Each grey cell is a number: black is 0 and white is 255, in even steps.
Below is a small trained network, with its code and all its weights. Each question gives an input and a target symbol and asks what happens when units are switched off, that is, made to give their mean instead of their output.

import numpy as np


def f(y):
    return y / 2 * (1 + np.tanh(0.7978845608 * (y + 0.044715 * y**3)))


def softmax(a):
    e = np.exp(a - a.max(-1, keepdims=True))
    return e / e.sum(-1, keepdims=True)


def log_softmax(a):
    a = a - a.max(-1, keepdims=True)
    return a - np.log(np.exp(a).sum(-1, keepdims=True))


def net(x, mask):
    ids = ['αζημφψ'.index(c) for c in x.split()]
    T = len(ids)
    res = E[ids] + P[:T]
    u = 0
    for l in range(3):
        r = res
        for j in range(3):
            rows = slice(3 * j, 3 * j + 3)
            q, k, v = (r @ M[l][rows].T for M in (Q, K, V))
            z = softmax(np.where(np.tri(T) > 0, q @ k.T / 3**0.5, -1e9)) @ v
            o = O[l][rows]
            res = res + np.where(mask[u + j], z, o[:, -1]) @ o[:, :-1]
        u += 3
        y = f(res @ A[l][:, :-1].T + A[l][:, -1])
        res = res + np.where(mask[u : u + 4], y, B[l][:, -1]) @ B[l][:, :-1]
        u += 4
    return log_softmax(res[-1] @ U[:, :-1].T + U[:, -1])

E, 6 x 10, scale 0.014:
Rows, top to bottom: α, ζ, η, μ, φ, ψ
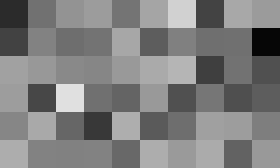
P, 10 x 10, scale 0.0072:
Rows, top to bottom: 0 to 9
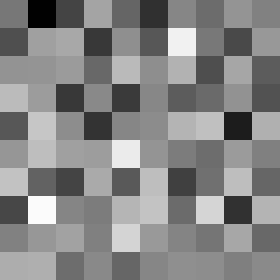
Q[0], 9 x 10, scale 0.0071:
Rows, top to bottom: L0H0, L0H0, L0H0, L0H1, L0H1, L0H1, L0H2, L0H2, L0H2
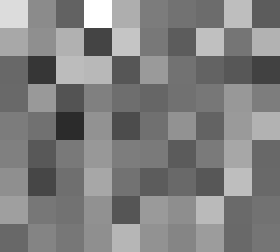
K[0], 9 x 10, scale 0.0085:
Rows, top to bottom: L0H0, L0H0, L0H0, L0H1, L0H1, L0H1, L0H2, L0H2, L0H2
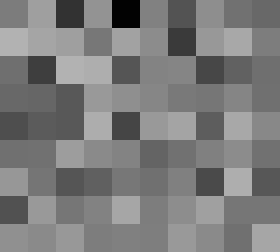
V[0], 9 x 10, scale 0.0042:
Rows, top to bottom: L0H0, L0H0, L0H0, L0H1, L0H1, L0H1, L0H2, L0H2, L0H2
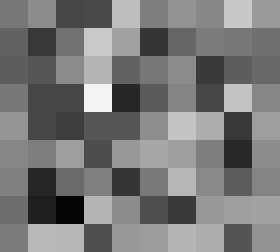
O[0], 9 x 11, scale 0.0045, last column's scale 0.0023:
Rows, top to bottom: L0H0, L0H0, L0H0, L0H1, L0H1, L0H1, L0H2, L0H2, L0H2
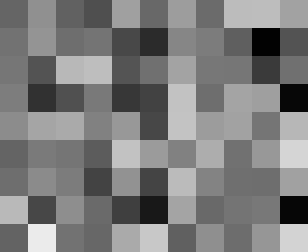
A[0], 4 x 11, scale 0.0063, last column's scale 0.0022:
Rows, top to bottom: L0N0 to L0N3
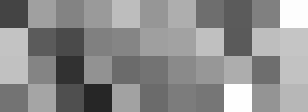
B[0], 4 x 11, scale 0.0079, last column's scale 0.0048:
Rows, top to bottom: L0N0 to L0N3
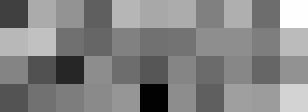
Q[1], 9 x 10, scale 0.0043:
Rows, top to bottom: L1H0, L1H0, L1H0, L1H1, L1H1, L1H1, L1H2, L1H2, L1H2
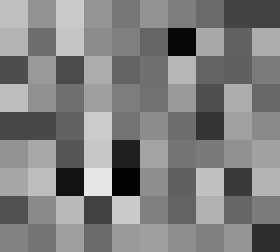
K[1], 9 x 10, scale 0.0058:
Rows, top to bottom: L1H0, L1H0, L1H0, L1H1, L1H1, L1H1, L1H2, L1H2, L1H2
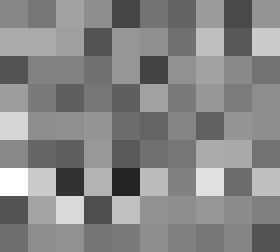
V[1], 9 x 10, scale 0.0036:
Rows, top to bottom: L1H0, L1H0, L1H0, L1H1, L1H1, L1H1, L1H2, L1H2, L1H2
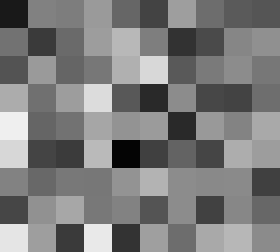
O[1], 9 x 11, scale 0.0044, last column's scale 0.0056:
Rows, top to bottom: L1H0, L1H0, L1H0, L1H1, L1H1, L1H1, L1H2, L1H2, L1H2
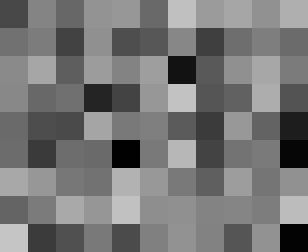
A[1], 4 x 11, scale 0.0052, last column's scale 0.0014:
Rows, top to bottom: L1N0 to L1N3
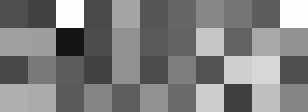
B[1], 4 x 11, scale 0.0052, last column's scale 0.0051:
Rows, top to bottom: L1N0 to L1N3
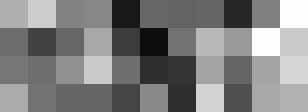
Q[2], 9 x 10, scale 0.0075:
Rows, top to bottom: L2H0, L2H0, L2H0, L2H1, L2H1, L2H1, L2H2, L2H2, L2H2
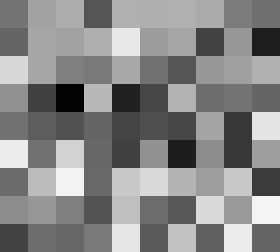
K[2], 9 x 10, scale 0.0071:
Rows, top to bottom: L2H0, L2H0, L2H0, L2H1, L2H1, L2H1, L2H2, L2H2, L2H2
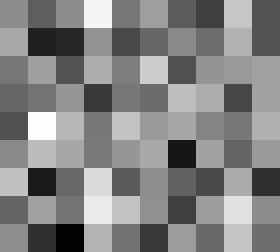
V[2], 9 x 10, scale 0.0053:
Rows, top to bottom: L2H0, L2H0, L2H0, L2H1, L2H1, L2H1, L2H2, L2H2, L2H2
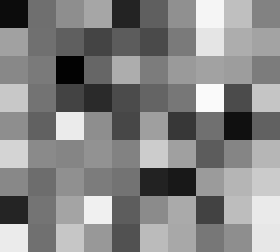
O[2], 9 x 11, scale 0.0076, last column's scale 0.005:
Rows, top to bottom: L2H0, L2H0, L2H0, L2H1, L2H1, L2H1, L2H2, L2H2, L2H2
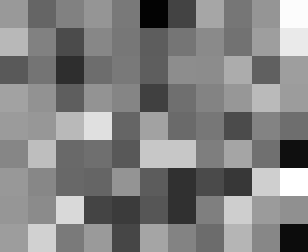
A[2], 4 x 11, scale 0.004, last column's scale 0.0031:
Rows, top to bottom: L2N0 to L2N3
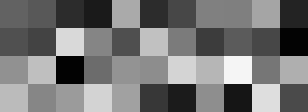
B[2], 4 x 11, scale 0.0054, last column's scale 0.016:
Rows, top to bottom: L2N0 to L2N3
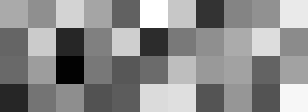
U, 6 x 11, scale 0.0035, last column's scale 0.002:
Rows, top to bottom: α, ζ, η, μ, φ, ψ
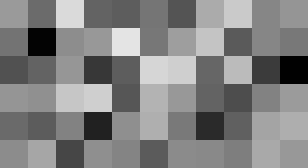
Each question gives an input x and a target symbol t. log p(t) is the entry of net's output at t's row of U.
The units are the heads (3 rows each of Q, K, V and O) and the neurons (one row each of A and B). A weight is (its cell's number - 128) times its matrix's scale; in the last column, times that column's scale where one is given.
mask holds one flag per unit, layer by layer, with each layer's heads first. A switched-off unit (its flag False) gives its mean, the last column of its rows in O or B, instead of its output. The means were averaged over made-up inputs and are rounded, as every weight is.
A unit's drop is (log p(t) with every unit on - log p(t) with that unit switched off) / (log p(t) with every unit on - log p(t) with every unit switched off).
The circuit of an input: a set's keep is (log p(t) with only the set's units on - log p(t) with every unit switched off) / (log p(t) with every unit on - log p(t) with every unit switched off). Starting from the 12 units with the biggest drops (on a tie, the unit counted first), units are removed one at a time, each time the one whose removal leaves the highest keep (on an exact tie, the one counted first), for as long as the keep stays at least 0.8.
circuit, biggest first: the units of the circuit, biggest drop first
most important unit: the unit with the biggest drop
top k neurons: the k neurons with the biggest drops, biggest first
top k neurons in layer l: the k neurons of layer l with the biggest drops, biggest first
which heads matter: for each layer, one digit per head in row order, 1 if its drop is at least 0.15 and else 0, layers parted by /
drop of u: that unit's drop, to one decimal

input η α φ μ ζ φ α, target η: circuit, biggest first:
(L2H2 L2H1 L1N1)
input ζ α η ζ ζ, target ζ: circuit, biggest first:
(L2H2 L0H0 L2H1)
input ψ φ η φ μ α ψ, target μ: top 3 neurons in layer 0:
(L0N3 L0N0 L0N1)
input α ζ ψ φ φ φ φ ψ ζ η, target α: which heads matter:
010 / 000 / 001
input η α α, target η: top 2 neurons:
(L1N1 L0N3)
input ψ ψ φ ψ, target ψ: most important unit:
L0N0
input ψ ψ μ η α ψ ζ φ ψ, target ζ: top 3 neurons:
(L2N3 L2N0 L1N0)
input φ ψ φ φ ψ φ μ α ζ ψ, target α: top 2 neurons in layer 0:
(L0N0 L0N1)
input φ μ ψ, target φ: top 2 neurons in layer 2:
(L2N3 L2N0)
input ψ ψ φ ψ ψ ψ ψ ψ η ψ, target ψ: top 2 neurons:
(L0N1 L1N3)
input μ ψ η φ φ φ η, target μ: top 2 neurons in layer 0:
(L0N0 L0N3)
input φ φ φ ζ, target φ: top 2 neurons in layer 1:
(L1N2 L1N1)
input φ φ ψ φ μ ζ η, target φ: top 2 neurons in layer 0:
(L0N3 L0N2)
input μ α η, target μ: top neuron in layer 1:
(L1N0)
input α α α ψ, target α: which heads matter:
000 / 000 / 001
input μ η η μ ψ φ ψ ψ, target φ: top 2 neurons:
(L1N2 L0N3)
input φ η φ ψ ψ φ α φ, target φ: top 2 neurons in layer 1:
(L1N2 L1N1)
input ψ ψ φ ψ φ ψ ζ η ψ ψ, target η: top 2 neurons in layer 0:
(L0N0 L0N3)
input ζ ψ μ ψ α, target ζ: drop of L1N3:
0.0
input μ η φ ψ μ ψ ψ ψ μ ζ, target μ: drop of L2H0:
0.2
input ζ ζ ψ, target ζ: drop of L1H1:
-0.1
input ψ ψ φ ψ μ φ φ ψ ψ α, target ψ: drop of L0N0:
0.1
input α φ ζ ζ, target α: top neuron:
(L2N3)
